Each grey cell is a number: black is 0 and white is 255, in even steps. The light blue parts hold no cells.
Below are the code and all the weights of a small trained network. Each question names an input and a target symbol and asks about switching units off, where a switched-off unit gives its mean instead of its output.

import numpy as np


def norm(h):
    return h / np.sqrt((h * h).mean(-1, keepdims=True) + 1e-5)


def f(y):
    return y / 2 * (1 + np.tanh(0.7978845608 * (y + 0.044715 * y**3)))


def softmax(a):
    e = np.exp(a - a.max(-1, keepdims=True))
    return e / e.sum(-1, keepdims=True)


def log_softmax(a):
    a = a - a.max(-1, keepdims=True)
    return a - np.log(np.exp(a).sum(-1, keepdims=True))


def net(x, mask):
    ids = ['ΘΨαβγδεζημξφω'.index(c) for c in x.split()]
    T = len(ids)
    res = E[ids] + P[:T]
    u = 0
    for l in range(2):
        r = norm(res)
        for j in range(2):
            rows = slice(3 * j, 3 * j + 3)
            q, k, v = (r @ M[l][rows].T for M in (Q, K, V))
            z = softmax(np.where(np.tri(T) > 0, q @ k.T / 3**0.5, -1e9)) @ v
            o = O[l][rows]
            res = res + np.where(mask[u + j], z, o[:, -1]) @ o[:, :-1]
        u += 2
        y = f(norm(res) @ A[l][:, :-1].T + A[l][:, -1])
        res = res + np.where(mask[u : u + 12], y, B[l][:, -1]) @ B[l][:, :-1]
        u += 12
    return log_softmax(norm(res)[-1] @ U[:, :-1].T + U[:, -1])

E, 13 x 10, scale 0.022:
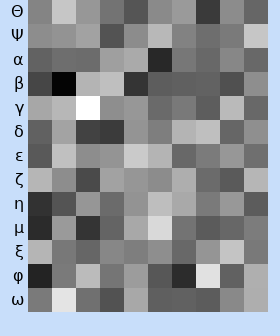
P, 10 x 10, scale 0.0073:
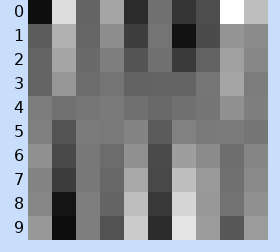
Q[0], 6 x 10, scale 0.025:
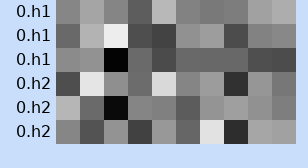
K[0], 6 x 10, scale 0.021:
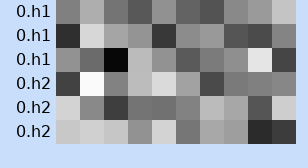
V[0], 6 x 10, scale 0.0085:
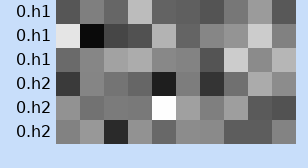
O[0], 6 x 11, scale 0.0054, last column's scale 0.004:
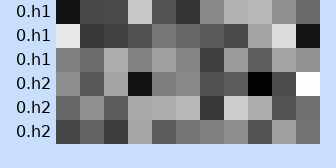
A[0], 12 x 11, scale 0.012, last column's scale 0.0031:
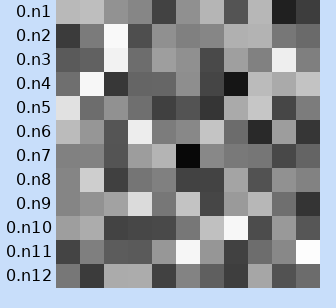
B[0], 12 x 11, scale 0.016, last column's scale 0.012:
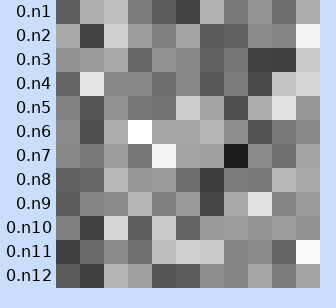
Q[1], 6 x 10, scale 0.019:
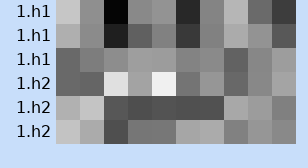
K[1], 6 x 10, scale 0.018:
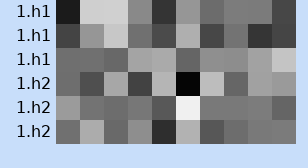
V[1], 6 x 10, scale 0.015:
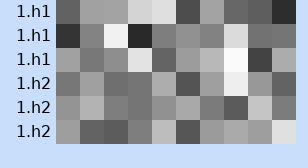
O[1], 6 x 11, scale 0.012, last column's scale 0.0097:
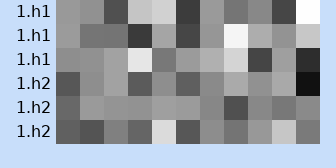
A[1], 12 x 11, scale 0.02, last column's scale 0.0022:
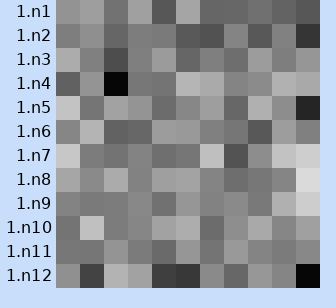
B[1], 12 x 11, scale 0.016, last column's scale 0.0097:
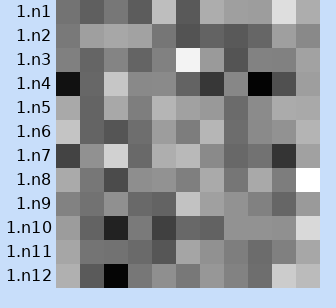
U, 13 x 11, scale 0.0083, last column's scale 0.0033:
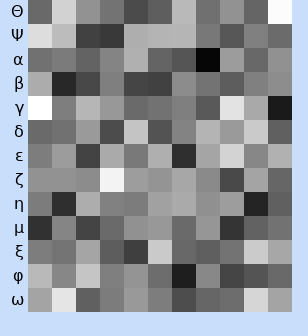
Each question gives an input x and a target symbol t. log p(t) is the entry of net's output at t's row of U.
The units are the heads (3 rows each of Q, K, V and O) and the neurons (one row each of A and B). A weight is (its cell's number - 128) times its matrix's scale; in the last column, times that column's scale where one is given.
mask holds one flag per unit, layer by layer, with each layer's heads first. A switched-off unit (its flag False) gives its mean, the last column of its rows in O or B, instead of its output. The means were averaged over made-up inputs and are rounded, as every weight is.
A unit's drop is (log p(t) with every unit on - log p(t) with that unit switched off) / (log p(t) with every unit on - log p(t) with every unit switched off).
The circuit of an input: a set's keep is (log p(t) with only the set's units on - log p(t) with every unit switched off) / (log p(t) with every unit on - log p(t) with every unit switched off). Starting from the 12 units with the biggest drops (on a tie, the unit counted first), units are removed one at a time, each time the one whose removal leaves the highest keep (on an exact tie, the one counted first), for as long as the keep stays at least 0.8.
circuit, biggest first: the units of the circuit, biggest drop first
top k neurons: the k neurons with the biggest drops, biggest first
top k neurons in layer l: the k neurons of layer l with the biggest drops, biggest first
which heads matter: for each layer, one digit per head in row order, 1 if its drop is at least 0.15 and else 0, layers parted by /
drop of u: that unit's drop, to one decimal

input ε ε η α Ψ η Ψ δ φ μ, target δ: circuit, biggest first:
[1.h1]
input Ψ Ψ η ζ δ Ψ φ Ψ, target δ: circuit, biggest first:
[0.n10; 1.h1]
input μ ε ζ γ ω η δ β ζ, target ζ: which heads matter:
00 / 10
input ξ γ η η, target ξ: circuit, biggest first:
[1.h1; 0.n5]
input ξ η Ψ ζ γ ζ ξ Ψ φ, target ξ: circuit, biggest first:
[1.h1; 0.h1]
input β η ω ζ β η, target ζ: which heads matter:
00 / 10
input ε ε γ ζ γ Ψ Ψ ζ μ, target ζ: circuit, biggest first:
[1.h1; 0.n6]
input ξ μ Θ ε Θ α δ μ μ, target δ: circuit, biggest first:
[1.h1; 0.n10]
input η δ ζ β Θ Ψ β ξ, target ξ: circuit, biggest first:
[0.n5; 1.h1]
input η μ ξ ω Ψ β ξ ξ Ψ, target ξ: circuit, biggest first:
[1.h1; 0.h1]
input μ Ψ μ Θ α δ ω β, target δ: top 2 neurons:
[0.n10; 0.n2]
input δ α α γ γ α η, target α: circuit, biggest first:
[1.h1; 0.n7]
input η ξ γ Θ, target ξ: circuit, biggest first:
[1.h1; 0.n5]
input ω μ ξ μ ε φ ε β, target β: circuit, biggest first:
[1.n12]
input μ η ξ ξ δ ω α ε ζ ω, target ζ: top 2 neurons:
[0.n6; 0.n7]
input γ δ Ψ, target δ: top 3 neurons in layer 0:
[0.n10; 0.n2; 0.n7]
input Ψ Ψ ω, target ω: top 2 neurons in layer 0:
[0.n4; 0.n8]
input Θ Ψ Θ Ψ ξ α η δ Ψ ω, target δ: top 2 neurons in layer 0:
[0.n10; 0.n8]
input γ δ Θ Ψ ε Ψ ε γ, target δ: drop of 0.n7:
0.1
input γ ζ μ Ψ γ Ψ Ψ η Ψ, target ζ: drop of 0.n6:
0.7
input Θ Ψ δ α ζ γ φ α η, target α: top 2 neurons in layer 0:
[0.n6; 0.n7]
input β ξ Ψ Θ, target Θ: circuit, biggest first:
[0.n1]
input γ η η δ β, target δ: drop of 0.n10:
1.0
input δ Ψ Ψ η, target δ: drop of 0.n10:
0.6
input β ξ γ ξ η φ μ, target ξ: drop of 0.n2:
-0.1
